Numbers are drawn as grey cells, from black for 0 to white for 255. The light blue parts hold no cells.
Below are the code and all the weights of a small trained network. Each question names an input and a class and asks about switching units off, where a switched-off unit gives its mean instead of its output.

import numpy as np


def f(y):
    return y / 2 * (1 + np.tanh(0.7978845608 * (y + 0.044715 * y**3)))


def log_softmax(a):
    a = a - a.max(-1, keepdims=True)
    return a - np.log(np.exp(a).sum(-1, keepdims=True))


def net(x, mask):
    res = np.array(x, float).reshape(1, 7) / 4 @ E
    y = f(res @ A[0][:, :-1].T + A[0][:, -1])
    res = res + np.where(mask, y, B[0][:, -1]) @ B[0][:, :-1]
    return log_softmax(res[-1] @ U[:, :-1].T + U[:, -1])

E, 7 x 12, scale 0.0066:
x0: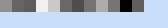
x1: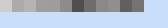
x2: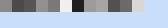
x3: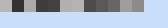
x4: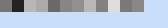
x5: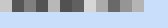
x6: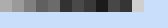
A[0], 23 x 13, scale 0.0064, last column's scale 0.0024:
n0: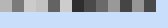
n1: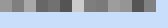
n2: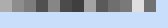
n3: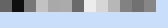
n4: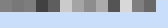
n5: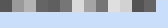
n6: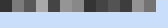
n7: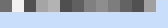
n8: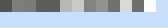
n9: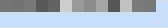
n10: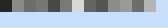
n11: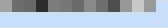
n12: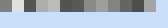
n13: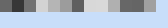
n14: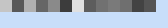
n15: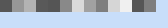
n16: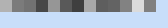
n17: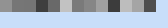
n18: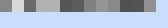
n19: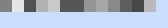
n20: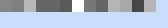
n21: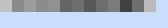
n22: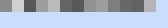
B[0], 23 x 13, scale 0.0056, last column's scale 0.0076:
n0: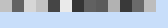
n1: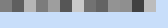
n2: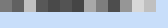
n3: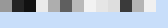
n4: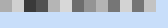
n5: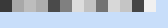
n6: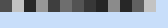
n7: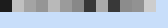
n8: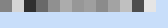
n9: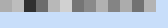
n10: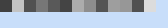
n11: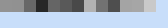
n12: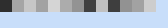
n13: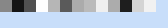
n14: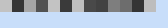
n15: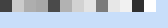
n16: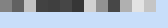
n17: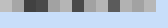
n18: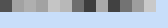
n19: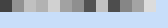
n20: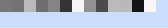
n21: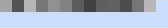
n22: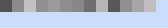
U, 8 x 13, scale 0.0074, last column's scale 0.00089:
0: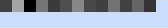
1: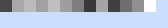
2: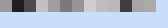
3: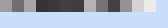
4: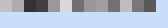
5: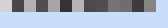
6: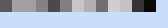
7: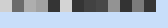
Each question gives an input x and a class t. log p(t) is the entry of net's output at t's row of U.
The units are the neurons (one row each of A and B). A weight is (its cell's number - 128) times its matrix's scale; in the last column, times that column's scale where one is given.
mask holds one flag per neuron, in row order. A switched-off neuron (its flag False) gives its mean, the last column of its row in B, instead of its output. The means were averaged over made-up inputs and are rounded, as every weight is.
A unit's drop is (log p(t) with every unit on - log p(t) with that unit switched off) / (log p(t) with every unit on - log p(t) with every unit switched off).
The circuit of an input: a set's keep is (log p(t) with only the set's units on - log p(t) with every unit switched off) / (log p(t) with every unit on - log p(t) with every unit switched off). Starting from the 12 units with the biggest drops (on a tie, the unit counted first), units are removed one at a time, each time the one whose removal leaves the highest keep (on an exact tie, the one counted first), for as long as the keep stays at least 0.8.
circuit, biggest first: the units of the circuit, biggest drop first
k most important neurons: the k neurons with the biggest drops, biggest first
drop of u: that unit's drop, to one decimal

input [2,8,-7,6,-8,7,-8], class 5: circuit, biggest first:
n14
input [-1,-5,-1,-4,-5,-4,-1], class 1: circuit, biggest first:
n7, n20
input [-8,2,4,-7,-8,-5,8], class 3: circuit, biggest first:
n16, n2
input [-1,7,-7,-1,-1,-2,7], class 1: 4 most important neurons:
n7, n18, n12, n19
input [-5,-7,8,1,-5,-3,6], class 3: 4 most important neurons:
n16, n2, n11, n15
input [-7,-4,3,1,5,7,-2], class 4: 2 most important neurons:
n4, n17
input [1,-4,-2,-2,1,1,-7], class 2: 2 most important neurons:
n3, n13
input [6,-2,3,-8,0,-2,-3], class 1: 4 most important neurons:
n12, n7, n19, n18
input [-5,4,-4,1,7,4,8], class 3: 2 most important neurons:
n16, n2
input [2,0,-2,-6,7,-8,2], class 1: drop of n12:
0.0
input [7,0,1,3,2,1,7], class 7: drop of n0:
0.1
